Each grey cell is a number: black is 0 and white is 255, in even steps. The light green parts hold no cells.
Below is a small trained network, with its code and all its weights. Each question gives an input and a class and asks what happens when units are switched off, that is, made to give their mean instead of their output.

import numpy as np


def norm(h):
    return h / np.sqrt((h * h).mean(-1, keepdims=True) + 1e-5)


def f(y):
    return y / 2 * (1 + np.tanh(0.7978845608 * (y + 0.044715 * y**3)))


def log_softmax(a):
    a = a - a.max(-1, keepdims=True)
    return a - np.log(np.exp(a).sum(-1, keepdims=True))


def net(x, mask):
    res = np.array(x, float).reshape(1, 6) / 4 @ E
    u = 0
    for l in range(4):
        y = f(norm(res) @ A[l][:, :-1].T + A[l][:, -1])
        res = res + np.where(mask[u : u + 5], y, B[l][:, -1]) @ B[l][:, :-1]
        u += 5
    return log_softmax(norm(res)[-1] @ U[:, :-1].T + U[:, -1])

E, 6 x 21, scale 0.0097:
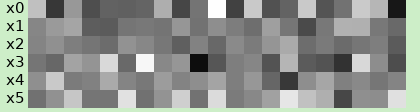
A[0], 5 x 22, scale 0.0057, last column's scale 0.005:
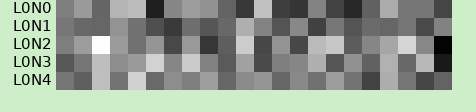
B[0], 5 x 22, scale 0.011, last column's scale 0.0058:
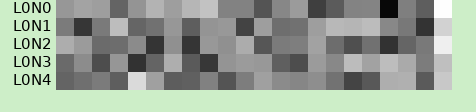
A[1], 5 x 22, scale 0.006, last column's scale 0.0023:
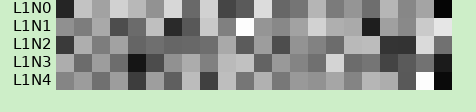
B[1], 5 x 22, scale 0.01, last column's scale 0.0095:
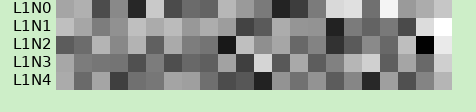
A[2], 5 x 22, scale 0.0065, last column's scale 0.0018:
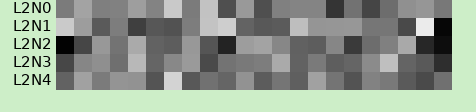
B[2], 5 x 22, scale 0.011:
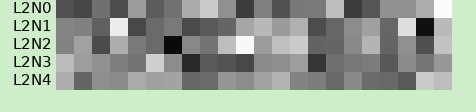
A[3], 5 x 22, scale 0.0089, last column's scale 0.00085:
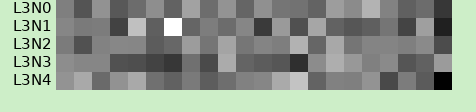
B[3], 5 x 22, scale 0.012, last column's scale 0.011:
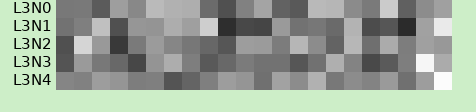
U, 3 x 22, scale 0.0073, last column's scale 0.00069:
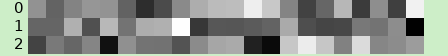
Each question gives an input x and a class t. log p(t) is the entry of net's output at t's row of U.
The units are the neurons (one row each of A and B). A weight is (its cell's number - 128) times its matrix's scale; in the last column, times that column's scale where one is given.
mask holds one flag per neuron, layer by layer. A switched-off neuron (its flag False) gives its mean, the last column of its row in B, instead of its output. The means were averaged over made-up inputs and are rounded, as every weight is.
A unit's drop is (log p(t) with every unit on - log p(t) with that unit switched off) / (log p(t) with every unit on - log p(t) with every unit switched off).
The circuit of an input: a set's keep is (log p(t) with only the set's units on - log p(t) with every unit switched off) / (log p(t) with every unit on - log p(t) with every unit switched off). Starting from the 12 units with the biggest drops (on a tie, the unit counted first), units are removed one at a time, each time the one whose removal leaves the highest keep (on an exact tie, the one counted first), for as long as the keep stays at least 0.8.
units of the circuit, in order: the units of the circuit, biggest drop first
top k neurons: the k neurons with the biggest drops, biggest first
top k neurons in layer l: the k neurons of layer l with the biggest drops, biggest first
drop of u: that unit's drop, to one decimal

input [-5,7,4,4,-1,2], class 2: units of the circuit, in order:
(L1N0)
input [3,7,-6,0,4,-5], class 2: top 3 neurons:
(L1N2; L0N1; L0N4)
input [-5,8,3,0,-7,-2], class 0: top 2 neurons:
(L1N2; L1N1)
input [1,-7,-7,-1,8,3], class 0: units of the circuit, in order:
(L1N2; L2N1)
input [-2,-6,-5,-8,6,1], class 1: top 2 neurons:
(L1N2; L1N4)
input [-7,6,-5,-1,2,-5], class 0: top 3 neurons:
(L1N2; L1N1; L2N2)
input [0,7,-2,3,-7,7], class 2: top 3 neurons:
(L1N0; L0N3; L1N2)
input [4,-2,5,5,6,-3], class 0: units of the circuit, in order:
(L2N2; L1N1)
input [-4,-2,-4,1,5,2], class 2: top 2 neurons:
(L1N0; L0N2)
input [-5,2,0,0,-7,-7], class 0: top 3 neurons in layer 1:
(L1N1; L1N2; L1N4)
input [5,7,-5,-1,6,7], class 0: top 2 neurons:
(L2N1; L1N3)
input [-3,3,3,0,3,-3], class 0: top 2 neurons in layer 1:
(L1N1; L1N2)
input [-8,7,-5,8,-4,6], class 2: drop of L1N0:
1.0
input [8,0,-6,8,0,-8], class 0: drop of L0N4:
0.0
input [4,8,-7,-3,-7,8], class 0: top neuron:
(L2N1)
